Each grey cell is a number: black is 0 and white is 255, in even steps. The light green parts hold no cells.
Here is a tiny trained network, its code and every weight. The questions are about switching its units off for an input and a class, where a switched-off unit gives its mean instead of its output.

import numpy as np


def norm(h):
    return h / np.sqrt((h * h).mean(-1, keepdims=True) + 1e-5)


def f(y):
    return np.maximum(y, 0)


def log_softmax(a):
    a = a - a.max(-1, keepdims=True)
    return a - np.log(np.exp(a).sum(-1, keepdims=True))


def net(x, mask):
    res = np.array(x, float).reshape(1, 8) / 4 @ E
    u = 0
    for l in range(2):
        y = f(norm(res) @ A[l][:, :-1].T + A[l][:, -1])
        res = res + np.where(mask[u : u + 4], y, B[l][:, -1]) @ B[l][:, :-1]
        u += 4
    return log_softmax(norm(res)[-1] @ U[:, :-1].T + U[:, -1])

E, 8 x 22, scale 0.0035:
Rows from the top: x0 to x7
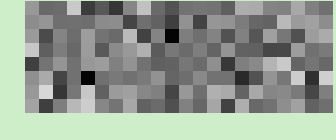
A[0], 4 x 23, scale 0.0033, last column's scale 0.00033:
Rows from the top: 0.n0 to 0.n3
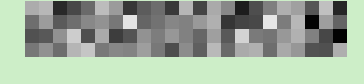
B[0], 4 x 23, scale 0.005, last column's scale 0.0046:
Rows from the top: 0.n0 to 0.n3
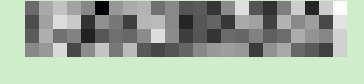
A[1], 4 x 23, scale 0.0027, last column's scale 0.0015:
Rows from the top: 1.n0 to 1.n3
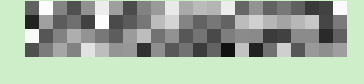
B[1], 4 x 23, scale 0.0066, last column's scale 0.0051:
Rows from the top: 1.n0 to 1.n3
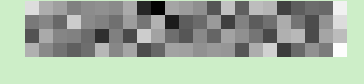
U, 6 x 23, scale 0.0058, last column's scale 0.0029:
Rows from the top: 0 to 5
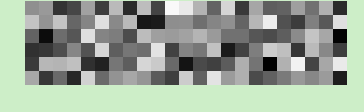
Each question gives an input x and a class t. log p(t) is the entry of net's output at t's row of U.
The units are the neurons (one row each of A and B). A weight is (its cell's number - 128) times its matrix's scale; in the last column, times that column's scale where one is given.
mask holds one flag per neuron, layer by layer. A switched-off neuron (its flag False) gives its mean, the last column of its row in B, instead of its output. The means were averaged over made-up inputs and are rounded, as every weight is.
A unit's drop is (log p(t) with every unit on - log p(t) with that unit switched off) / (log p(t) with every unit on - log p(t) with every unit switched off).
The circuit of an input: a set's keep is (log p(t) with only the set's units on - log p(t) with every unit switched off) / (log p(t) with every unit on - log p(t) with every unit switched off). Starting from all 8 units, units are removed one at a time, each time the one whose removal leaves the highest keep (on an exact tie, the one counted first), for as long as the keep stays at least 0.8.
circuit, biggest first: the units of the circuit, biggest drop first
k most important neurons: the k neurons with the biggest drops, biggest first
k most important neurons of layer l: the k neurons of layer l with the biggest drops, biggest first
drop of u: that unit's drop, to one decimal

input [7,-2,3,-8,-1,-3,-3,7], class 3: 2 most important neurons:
0.n0; 0.n2
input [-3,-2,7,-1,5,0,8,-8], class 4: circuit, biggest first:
0.n0
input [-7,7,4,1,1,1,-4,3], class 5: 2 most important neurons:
0.n0; 1.n0
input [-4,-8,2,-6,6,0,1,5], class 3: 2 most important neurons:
0.n1; 1.n0
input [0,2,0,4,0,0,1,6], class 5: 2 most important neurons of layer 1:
1.n0; 1.n2
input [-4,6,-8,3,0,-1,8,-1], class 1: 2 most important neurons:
1.n0; 0.n3
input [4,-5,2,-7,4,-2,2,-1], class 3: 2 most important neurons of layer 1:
1.n0; 1.n1
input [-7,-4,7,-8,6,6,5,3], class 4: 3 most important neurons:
0.n1; 0.n0; 1.n0
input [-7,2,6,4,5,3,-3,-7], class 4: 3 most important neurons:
0.n0; 1.n0; 0.n3
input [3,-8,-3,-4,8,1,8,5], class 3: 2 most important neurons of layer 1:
1.n1; 1.n0
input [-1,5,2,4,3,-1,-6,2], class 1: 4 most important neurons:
1.n3; 0.n1; 0.n0; 1.n1
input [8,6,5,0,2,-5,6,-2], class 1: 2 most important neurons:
0.n3; 1.n3
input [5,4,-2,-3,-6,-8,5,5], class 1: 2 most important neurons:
0.n3; 0.n0
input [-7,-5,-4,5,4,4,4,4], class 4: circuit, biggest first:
0.n1
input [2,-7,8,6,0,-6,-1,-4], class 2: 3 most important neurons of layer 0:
0.n0; 0.n1; 0.n2
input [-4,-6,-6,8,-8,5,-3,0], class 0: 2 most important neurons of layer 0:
0.n0; 0.n1
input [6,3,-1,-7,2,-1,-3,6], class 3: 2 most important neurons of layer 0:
0.n0; 0.n3
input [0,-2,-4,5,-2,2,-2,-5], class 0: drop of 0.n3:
0.2
